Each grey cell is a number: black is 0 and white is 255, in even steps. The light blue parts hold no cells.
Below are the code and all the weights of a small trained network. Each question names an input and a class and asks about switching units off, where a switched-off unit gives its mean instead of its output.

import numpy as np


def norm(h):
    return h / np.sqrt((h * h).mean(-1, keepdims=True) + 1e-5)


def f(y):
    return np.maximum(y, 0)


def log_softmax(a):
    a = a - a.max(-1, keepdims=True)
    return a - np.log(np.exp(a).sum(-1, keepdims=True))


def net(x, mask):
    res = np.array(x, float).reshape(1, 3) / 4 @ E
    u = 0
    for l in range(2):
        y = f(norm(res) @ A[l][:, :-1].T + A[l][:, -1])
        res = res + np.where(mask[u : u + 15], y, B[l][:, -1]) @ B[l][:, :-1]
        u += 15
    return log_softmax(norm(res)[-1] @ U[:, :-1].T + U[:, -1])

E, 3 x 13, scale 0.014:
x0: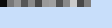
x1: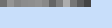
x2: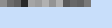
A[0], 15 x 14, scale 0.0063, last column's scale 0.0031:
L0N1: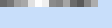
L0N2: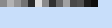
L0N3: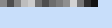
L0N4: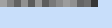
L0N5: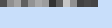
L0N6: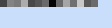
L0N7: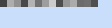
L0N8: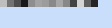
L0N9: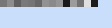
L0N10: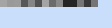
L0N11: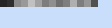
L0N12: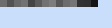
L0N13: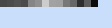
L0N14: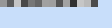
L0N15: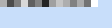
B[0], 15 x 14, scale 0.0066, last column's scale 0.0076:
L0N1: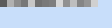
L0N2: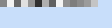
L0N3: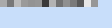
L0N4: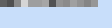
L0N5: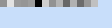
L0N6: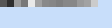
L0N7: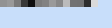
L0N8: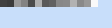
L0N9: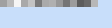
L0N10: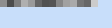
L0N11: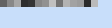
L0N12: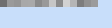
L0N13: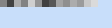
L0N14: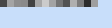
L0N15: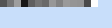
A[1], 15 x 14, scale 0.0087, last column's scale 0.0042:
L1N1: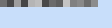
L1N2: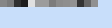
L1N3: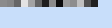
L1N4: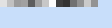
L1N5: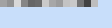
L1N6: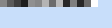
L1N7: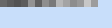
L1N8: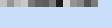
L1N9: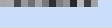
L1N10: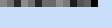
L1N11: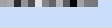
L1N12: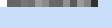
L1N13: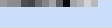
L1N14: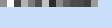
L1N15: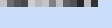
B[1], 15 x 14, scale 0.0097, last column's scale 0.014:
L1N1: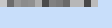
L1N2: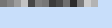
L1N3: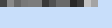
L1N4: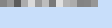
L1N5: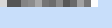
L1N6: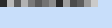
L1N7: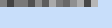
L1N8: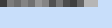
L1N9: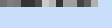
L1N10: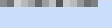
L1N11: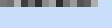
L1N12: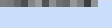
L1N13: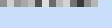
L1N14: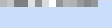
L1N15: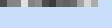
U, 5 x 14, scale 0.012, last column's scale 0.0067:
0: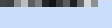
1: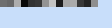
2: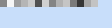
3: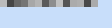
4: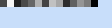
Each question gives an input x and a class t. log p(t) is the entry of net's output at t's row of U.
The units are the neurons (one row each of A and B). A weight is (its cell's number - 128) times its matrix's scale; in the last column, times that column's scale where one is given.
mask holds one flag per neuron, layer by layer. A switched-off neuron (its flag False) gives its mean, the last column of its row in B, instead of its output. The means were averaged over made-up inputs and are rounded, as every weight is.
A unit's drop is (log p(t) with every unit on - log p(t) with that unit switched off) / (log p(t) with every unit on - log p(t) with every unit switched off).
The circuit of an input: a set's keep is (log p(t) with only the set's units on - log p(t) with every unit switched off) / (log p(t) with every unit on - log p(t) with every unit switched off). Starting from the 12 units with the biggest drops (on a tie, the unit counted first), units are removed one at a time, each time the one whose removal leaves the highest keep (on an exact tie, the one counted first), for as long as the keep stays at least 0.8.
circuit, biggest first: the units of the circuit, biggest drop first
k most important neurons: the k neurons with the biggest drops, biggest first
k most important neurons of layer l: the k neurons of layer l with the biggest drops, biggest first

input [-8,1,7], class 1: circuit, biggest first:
(L1N11)
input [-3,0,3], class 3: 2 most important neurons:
(L0N8, L0N10)
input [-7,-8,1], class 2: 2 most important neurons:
(L1N13, L1N4)
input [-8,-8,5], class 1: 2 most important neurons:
(L1N11, L0N5)
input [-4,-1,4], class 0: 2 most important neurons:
(L0N7, L1N6)
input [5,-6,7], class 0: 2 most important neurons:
(L1N2, L0N13)
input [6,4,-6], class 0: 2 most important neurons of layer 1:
(L1N8, L1N9)
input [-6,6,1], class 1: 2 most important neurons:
(L1N9, L1N11)
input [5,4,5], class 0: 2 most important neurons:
(L1N2, L0N13)
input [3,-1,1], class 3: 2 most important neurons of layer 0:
(L0N13, L0N15)
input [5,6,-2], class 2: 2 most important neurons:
(L0N5, L0N15)
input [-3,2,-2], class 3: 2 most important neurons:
(L0N15, L0N6)
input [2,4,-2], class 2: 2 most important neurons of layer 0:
(L0N5, L0N8)
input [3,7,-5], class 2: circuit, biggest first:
(L0N5)
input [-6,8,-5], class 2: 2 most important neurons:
(L0N2, L1N14)
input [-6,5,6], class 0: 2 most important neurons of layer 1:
(L1N15, L1N2)
